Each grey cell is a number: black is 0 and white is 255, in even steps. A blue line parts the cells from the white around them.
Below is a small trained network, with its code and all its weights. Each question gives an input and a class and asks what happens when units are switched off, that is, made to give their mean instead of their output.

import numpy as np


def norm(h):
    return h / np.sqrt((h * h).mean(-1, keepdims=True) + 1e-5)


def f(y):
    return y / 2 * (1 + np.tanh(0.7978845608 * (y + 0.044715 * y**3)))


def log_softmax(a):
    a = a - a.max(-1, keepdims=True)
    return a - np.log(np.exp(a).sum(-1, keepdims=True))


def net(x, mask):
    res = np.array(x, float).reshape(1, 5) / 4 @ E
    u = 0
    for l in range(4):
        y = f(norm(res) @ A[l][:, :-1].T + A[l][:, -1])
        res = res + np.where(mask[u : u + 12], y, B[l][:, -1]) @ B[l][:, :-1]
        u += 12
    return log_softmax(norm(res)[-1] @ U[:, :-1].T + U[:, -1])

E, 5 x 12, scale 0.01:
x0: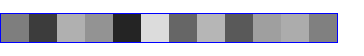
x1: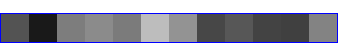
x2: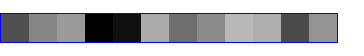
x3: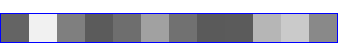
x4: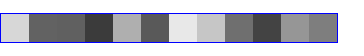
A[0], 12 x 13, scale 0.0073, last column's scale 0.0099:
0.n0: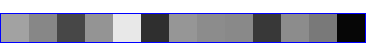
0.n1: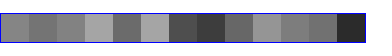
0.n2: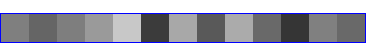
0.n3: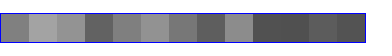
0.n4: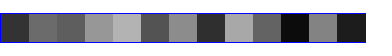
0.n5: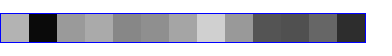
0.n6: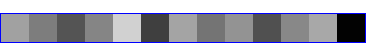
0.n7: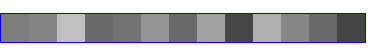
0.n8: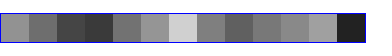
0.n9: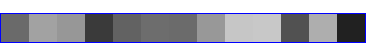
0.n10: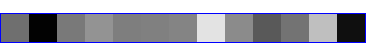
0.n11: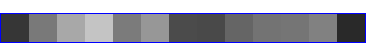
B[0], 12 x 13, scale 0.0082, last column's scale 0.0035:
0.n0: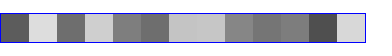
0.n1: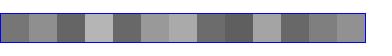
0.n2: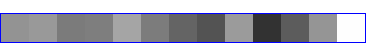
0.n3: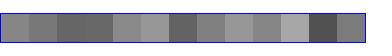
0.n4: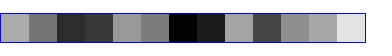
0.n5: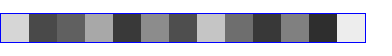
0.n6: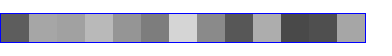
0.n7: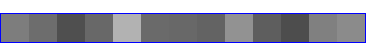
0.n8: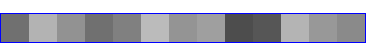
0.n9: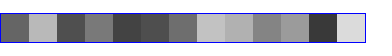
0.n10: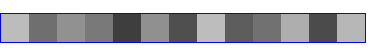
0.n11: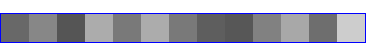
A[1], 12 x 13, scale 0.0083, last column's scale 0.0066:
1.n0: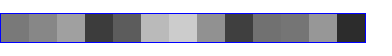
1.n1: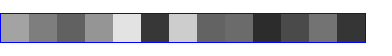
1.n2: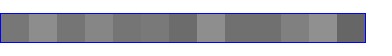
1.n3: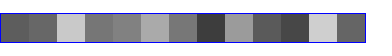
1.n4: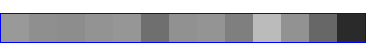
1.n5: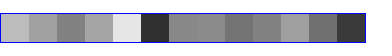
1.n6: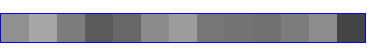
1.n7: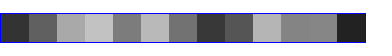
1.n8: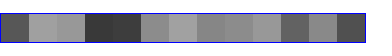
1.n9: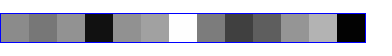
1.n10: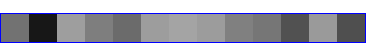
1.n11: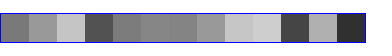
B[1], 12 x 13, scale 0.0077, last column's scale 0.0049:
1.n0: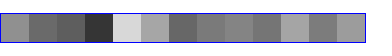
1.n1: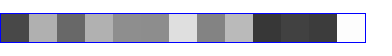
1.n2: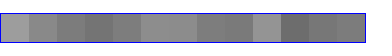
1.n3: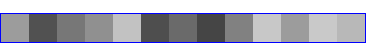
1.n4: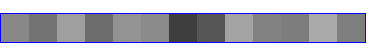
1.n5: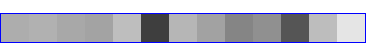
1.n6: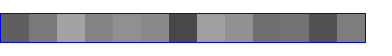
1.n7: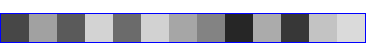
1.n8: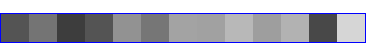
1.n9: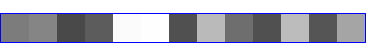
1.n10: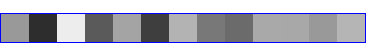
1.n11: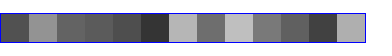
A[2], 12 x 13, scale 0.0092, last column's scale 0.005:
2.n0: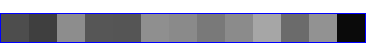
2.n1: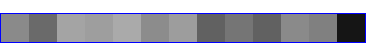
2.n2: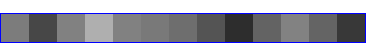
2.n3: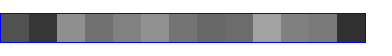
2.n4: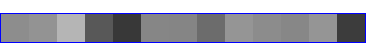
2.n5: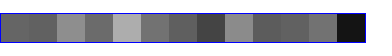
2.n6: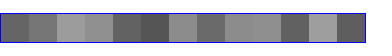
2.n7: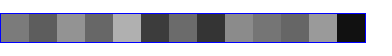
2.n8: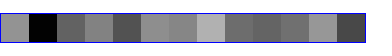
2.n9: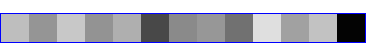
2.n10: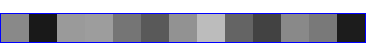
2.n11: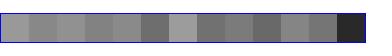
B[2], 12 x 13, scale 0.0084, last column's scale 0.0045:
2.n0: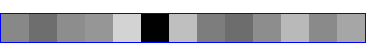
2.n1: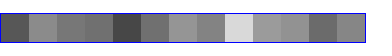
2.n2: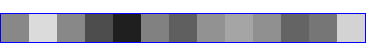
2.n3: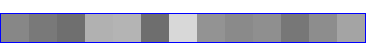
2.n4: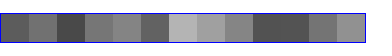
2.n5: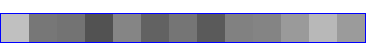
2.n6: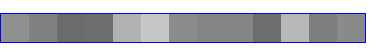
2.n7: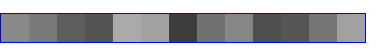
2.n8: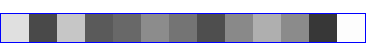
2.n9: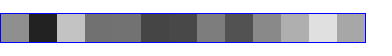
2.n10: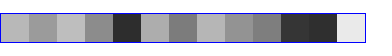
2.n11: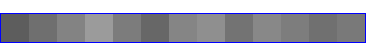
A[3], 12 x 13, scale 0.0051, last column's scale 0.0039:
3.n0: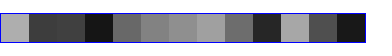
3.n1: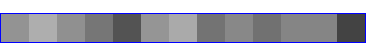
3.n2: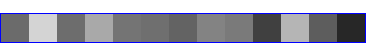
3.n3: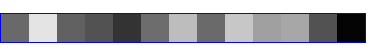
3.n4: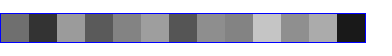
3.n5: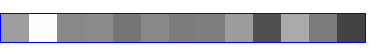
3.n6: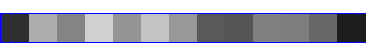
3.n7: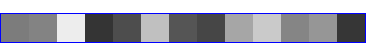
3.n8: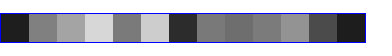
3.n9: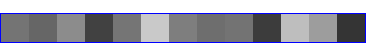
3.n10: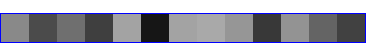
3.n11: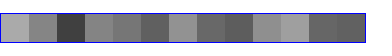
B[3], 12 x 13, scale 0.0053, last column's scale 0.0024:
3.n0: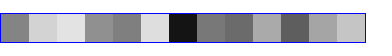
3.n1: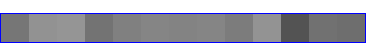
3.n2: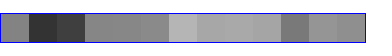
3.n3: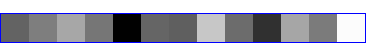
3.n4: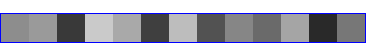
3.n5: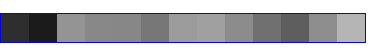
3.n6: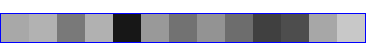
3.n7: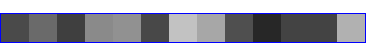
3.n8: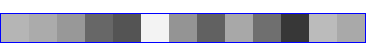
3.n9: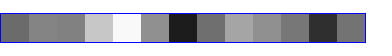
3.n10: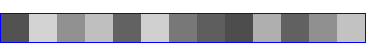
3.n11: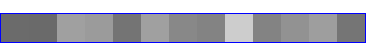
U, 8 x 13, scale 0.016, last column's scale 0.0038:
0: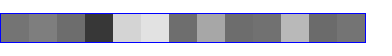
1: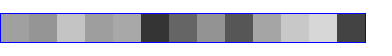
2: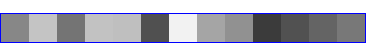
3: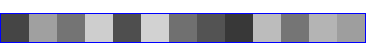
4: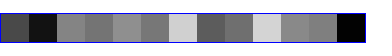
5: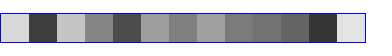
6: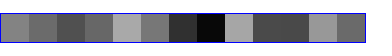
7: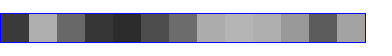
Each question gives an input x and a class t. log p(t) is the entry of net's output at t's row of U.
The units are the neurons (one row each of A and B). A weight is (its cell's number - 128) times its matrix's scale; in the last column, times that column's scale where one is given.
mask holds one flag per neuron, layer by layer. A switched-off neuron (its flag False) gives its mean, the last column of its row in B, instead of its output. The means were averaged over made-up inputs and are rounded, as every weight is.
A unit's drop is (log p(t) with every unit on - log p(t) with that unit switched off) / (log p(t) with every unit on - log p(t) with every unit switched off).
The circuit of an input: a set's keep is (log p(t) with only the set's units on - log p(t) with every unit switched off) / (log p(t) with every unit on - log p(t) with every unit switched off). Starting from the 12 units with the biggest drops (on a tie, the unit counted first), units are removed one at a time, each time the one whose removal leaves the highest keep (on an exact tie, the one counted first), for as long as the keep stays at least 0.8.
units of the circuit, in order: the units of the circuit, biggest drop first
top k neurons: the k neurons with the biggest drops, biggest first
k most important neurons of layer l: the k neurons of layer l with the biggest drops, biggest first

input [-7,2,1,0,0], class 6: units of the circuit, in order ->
[0.n4]
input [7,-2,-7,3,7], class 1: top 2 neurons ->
[1.n5; 2.n9]
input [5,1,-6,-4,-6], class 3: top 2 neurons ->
[1.n7; 0.n11]
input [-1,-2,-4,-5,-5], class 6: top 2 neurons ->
[0.n4; 0.n2]
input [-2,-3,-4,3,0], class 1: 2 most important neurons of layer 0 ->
[0.n2; 0.n7]
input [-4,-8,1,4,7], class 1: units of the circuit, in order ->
[2.n9; 1.n5]
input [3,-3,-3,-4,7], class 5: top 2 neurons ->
[0.n5; 0.n10]
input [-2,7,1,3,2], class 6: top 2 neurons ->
[0.n4; 1.n3]
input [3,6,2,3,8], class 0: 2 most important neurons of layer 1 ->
[1.n9; 1.n0]
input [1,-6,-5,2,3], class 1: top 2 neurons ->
[2.n9; 0.n2]
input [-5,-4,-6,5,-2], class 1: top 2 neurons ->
[2.n9; 1.n5]
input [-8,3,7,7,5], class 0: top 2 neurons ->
[1.n9; 0.n8]
